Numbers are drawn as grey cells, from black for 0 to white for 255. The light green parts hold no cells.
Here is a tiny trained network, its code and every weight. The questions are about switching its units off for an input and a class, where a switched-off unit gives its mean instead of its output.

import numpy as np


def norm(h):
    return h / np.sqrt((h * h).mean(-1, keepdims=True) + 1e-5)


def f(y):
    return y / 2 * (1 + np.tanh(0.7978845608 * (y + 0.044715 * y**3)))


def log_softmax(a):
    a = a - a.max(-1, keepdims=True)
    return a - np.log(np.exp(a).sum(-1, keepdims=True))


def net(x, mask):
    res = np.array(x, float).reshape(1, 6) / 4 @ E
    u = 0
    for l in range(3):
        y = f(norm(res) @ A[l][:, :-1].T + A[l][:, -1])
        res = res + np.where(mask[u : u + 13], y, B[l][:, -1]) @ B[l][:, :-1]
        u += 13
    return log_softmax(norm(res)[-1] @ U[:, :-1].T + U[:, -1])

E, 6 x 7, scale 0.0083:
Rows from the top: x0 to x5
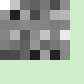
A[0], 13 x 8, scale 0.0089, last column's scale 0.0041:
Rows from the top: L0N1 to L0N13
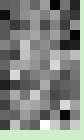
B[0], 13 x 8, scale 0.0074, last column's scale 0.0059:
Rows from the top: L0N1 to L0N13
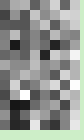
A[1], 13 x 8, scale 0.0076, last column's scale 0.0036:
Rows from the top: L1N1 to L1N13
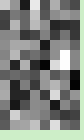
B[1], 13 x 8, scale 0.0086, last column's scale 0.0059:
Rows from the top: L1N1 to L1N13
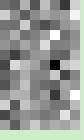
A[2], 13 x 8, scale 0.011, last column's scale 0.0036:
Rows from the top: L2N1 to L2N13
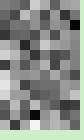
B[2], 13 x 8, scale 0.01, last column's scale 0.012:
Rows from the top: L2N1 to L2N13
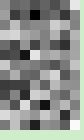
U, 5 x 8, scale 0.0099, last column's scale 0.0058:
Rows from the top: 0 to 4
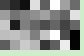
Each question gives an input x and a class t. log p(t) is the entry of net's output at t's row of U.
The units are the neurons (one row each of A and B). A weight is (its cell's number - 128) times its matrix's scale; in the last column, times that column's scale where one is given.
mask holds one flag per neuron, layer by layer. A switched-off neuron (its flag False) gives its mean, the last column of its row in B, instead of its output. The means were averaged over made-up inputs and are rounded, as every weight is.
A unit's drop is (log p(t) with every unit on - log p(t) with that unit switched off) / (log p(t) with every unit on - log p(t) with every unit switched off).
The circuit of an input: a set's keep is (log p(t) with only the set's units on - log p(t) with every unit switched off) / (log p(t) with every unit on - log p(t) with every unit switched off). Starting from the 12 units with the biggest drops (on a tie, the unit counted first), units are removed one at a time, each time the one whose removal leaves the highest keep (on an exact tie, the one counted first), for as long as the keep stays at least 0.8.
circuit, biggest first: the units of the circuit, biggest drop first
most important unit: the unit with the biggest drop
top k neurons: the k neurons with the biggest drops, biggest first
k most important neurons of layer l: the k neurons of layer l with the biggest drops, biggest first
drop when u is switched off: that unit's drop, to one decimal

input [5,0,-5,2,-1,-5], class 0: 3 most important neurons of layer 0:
L0N6; L0N2; L0N9
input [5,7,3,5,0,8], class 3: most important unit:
L0N6
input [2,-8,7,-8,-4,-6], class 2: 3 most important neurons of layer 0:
L0N12; L0N5; L0N9
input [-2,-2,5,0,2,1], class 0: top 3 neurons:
L0N2; L0N9; L1N10
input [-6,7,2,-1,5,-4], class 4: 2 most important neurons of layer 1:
L1N7; L1N10
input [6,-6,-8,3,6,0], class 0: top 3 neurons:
L1N7; L2N9; L0N2
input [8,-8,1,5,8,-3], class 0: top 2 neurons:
L2N9; L1N7
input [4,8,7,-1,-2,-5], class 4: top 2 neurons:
L1N7; L0N9
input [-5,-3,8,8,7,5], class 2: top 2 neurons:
L0N13; L2N5
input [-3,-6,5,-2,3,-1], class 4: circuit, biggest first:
L0N10; L0N8
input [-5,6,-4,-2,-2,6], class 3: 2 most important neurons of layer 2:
L2N4; L2N6
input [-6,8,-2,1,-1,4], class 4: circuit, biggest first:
L1N7; L0N6
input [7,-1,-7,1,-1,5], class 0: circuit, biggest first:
L2N6; L2N9
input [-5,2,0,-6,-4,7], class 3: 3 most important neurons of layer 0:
L0N9; L0N13; L0N1
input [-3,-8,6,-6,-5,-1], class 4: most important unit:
L0N10
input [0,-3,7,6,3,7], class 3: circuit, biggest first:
L0N1; L2N4
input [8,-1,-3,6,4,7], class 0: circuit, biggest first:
L2N9; L2N13
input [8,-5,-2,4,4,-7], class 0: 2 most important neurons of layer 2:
L2N9; L2N6
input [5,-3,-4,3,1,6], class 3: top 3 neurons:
L2N12; L0N1; L1N2
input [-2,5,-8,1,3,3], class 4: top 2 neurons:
L1N7; L0N6
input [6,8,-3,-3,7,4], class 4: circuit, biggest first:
L1N7
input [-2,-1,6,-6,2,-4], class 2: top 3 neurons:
L0N12; L0N5; L0N9
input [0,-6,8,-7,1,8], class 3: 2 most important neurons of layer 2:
L2N4; L2N1
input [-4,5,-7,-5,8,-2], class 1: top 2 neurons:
L1N10; L2N13
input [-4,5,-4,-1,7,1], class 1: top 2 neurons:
L1N10; L1N2
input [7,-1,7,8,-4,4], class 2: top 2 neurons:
L2N5; L1N6
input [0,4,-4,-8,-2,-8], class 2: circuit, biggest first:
L2N2
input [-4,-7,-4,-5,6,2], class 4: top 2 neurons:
L0N10; L0N2
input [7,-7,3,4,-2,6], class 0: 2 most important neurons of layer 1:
L1N7; L1N1
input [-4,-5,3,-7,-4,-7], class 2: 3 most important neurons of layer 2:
L2N2; L2N1; L2N4
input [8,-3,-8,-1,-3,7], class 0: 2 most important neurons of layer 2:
L2N6; L2N9
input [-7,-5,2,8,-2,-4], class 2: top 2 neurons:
L2N1; L0N13
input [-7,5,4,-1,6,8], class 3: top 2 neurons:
L0N9; L2N4
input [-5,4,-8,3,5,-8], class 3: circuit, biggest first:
L2N13
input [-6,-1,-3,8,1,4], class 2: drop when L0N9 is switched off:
-0.1
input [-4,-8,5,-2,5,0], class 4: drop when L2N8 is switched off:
0.0
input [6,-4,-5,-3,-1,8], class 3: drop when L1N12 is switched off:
0.1
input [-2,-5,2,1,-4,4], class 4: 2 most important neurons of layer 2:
L2N13; L2N12
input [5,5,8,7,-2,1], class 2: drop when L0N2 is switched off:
-0.1
